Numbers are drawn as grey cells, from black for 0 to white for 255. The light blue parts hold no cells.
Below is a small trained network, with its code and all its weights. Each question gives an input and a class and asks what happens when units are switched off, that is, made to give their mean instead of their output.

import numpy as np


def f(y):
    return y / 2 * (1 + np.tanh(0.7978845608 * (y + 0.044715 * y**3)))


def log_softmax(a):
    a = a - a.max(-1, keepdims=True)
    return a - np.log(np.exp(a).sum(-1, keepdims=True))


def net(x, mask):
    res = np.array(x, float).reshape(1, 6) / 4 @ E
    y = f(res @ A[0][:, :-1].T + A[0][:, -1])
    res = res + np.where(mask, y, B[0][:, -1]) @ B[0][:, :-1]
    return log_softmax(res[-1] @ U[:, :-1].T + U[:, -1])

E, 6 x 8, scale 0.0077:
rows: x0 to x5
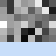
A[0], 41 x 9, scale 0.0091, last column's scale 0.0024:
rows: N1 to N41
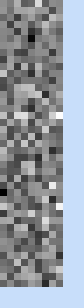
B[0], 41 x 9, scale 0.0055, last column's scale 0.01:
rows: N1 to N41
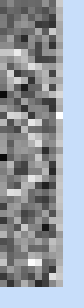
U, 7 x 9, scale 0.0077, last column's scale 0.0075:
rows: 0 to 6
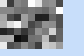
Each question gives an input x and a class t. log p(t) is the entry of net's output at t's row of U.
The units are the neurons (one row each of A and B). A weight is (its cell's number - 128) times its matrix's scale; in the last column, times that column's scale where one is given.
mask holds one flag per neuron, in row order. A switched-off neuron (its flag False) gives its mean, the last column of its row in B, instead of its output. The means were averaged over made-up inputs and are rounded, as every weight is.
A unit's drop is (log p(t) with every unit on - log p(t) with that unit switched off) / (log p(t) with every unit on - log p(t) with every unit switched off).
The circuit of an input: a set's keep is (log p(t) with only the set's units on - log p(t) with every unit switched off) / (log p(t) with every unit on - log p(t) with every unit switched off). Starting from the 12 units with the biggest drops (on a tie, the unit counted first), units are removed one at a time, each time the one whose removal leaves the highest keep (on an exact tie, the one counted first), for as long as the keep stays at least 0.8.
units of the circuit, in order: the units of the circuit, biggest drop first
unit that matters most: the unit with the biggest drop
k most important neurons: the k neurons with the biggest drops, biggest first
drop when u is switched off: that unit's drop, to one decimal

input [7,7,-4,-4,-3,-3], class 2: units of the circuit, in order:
[N33 N29]
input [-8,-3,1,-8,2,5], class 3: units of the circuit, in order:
[N8 N28]
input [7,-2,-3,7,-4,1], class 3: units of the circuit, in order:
[N17]
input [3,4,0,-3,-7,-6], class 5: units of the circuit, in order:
[N13 N25]
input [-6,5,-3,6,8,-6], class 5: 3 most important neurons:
[N6 N11 N16]
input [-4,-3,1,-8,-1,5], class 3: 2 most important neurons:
[N8 N28]
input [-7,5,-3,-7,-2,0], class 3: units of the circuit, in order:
[N8 N28]
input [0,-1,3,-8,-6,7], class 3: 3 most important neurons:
[N28 N8 N12]
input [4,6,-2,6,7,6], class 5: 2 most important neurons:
[N11 N6]
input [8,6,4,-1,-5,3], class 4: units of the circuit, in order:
[N40 N14]
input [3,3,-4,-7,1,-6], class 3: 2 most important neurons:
[N28 N12]
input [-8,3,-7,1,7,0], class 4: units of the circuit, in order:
[N32 N23]
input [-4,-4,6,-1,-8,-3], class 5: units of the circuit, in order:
[N24 N25]
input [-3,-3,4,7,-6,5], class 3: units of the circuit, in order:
[N17]
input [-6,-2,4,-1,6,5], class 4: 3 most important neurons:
[N23 N35 N30]
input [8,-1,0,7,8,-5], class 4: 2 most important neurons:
[N14 N40]
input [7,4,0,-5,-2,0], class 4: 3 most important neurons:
[N40 N14 N17]
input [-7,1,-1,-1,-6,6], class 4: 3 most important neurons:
[N23 N35 N32]
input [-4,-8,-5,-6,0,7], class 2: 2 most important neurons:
[N27 N41]
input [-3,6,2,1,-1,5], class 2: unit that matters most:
N19
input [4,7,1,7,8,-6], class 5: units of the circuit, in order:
[N11 N6]
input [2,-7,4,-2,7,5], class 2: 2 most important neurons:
[N41 N27]
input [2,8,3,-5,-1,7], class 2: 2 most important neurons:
[N29 N19]
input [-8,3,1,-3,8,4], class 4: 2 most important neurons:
[N23 N35]
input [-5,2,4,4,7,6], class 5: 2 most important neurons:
[N11 N6]
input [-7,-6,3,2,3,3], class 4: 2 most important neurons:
[N23 N32]
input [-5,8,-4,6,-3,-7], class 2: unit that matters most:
N33
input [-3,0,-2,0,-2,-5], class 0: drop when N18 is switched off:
0.1
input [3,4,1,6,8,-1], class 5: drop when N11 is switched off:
0.3
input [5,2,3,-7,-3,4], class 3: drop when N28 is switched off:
0.2
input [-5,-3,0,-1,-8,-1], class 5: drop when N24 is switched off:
0.2
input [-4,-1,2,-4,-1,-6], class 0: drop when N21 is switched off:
0.1
